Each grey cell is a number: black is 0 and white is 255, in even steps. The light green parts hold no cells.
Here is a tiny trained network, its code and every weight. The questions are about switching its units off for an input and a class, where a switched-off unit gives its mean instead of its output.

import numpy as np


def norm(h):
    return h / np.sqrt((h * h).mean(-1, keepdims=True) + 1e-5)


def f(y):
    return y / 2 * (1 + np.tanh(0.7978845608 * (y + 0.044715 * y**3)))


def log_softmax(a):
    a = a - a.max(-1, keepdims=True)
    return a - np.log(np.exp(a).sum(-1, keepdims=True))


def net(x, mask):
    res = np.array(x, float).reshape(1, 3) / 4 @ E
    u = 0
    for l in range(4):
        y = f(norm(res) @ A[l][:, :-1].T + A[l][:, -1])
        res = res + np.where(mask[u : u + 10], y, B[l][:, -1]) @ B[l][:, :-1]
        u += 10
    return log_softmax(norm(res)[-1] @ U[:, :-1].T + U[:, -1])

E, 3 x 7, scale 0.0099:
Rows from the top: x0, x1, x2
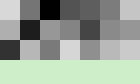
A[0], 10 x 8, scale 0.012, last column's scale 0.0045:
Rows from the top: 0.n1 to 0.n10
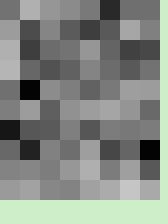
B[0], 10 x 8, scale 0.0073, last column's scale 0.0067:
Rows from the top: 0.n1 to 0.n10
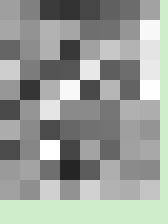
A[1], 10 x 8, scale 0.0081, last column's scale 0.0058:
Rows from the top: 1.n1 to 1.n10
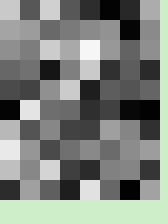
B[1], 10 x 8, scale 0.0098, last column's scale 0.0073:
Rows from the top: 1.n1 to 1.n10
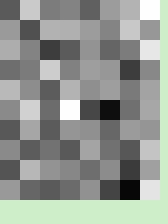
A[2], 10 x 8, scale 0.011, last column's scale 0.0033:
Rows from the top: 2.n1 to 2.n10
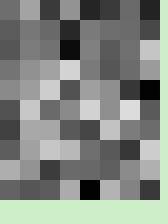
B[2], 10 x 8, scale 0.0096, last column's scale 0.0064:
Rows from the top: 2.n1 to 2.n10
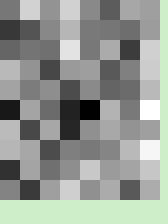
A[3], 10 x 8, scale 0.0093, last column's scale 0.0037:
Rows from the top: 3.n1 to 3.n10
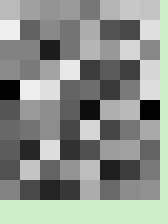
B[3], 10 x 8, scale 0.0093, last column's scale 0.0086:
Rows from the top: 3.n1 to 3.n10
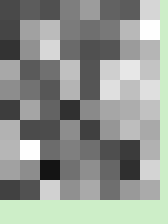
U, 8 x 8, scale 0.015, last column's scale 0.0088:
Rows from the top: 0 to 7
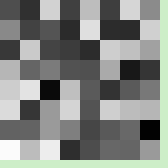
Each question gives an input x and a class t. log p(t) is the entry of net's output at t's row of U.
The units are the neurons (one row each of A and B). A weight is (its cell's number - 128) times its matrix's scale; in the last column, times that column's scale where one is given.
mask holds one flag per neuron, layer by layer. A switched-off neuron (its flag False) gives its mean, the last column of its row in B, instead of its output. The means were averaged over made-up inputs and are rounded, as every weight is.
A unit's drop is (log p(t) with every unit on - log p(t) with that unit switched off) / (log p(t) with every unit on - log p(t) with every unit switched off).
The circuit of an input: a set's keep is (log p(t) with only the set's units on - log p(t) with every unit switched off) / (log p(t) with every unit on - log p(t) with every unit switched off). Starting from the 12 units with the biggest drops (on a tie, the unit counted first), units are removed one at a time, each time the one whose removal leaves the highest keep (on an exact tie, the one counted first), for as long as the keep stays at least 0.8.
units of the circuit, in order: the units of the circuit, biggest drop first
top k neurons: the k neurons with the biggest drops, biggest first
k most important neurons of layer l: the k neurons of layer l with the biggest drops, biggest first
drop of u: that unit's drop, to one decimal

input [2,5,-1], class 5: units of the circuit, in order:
[0.n5]
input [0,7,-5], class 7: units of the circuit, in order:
[0.n8; 3.n8]
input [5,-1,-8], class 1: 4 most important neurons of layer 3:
[3.n9; 3.n4; 3.n5; 3.n6]
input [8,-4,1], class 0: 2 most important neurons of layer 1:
[1.n1; 1.n8]
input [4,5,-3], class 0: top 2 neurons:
[0.n4; 2.n6]
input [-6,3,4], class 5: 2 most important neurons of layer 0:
[0.n3; 0.n4]
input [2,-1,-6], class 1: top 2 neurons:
[0.n4; 2.n3]
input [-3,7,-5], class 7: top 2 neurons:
[0.n8; 0.n3]
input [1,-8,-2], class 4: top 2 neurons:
[1.n6; 0.n4]
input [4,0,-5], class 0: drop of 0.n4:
1.2
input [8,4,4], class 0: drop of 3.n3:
0.1
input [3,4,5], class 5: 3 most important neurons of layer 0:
[0.n5; 0.n3; 0.n4]
